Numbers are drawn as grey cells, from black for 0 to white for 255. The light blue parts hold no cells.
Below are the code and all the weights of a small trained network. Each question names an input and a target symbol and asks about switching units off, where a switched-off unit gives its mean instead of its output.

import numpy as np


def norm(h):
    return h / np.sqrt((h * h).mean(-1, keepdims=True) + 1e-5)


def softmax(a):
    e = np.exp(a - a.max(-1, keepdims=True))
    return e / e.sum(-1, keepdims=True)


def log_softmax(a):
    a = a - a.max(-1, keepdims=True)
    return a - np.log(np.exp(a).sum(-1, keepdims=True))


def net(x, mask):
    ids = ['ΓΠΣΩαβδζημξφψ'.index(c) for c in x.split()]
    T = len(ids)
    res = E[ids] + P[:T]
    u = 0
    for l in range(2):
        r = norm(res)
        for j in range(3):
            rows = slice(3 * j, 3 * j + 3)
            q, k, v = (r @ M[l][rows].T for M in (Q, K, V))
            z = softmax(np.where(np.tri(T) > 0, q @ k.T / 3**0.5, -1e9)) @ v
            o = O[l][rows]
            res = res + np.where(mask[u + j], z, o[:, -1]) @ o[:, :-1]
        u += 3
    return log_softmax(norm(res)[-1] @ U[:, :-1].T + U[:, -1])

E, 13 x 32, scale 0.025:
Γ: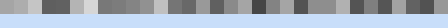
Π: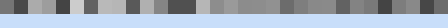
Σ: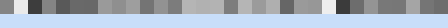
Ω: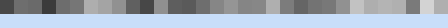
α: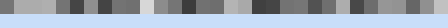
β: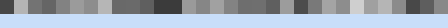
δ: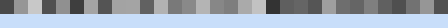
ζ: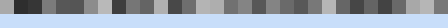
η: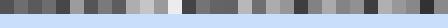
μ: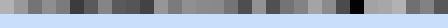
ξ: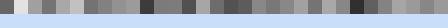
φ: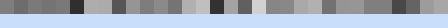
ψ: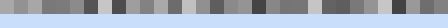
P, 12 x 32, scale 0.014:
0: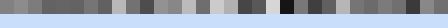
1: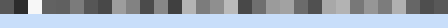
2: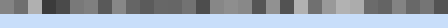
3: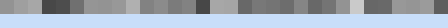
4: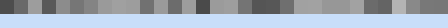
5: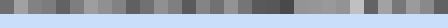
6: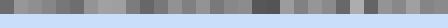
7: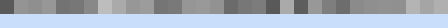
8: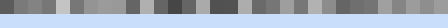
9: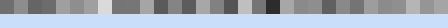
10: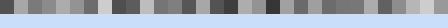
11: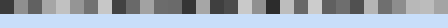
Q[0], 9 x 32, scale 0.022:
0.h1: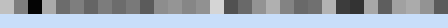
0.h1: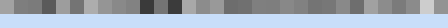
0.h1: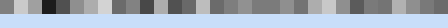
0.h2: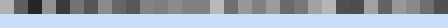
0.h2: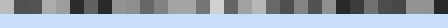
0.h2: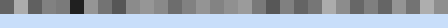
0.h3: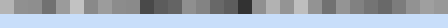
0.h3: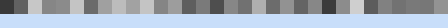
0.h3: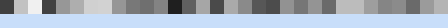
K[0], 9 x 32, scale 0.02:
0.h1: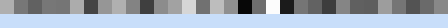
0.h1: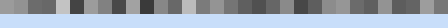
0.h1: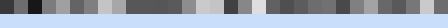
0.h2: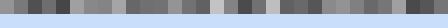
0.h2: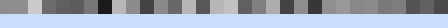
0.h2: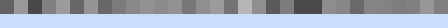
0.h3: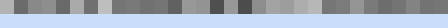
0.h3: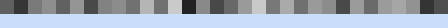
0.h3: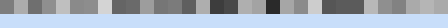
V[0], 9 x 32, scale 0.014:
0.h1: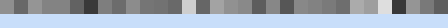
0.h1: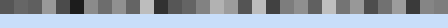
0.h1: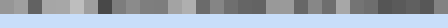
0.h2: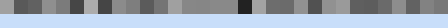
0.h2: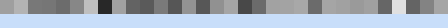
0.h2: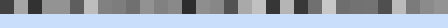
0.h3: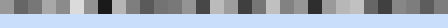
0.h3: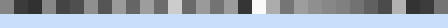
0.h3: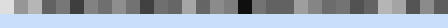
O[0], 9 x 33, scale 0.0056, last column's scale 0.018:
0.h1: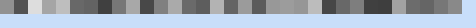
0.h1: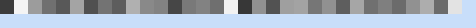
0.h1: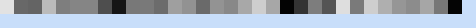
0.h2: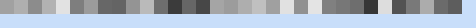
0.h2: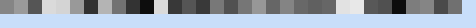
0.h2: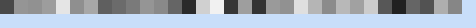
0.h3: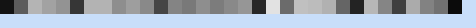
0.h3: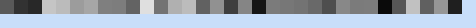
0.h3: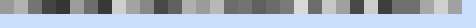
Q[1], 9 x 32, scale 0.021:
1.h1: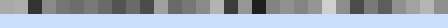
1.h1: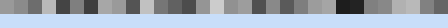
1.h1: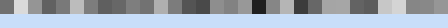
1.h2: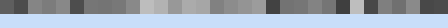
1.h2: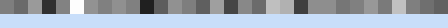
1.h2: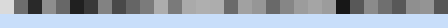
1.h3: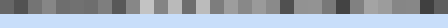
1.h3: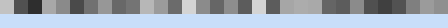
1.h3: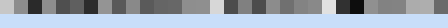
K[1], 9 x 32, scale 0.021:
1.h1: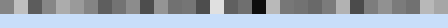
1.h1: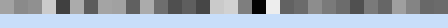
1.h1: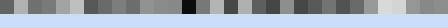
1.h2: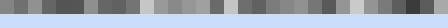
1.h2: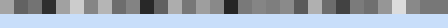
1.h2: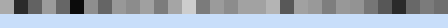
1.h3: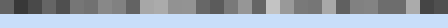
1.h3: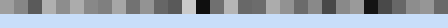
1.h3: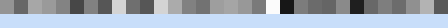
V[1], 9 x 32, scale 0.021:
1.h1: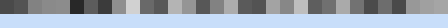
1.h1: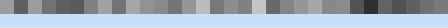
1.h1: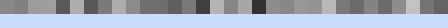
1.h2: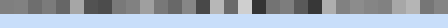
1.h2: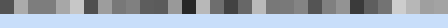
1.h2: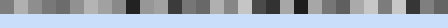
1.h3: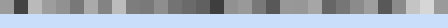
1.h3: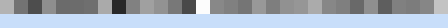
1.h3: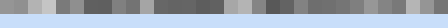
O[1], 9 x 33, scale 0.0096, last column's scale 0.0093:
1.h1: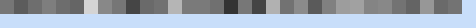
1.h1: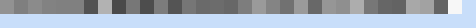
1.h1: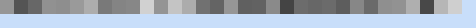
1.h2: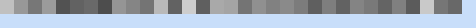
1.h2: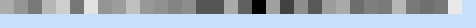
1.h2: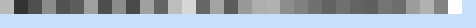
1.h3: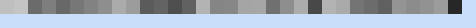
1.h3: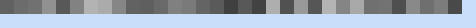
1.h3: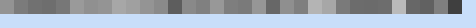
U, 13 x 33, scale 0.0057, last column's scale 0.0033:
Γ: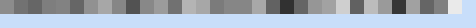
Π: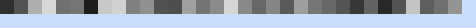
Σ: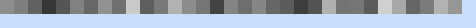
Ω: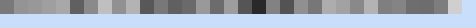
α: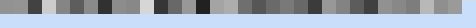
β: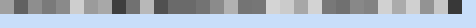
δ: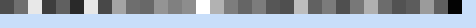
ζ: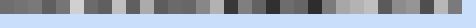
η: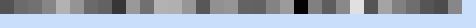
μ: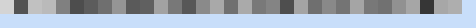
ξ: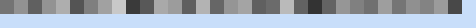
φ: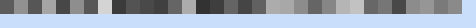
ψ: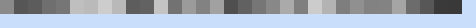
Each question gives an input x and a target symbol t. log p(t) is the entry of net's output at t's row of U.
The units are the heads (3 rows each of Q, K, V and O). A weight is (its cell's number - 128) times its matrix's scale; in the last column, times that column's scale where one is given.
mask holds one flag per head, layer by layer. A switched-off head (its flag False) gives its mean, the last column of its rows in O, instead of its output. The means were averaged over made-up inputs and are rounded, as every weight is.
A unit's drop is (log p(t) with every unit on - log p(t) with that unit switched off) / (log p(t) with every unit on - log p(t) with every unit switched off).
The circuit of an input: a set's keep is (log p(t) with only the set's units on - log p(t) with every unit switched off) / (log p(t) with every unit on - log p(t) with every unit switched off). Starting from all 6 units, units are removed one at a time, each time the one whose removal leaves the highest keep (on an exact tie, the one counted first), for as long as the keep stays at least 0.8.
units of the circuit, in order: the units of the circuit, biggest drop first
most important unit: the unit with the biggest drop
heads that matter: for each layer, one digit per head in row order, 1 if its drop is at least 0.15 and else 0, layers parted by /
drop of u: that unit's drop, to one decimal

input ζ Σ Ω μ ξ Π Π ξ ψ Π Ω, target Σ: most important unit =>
0.h2
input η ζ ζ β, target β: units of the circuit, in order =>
0.h3, 0.h2, 1.h2
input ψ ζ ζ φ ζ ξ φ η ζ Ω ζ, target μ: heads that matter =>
100 / 000
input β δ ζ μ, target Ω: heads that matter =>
001 / 110
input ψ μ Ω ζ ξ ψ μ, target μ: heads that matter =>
100 / 000
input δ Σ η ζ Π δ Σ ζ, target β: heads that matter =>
010 / 111
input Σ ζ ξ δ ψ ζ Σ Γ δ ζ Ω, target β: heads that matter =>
011 / 110
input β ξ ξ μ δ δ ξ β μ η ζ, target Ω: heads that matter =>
001 / 010
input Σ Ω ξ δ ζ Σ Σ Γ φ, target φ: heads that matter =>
001 / 101
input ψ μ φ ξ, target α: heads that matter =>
001 / 000
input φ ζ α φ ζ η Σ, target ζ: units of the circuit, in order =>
0.h3, 1.h2
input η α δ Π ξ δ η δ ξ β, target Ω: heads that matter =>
000 / 010
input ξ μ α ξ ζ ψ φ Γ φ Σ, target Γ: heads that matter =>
111 / 000
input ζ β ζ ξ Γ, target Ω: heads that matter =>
001 / 010
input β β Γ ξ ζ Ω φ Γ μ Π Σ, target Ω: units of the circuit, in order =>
0.h3, 1.h2, 0.h1
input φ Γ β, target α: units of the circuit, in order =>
0.h3, 0.h2
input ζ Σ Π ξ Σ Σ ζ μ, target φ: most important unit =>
1.h1
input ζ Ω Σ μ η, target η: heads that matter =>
001 / 000
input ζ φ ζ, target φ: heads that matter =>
010 / 110
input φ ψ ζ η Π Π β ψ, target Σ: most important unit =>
0.h2
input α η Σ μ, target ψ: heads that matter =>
011 / 101
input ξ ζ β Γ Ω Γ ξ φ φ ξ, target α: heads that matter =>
001 / 010
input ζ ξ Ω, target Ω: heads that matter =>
001 / 010
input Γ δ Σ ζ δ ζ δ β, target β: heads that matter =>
011 / 010
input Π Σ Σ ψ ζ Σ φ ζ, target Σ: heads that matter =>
011 / 111
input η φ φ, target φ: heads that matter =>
001 / 100
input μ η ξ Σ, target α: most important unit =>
0.h3
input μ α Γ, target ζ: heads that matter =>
011 / 000
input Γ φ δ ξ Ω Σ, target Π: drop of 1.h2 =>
0.0
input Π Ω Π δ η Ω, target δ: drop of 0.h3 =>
0.3
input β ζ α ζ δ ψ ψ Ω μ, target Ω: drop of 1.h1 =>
0.2
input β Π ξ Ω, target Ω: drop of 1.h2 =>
0.4
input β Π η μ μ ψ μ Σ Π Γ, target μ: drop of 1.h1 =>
0.4
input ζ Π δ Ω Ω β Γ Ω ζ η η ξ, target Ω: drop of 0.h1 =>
0.0
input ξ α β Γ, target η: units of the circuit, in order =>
1.h3
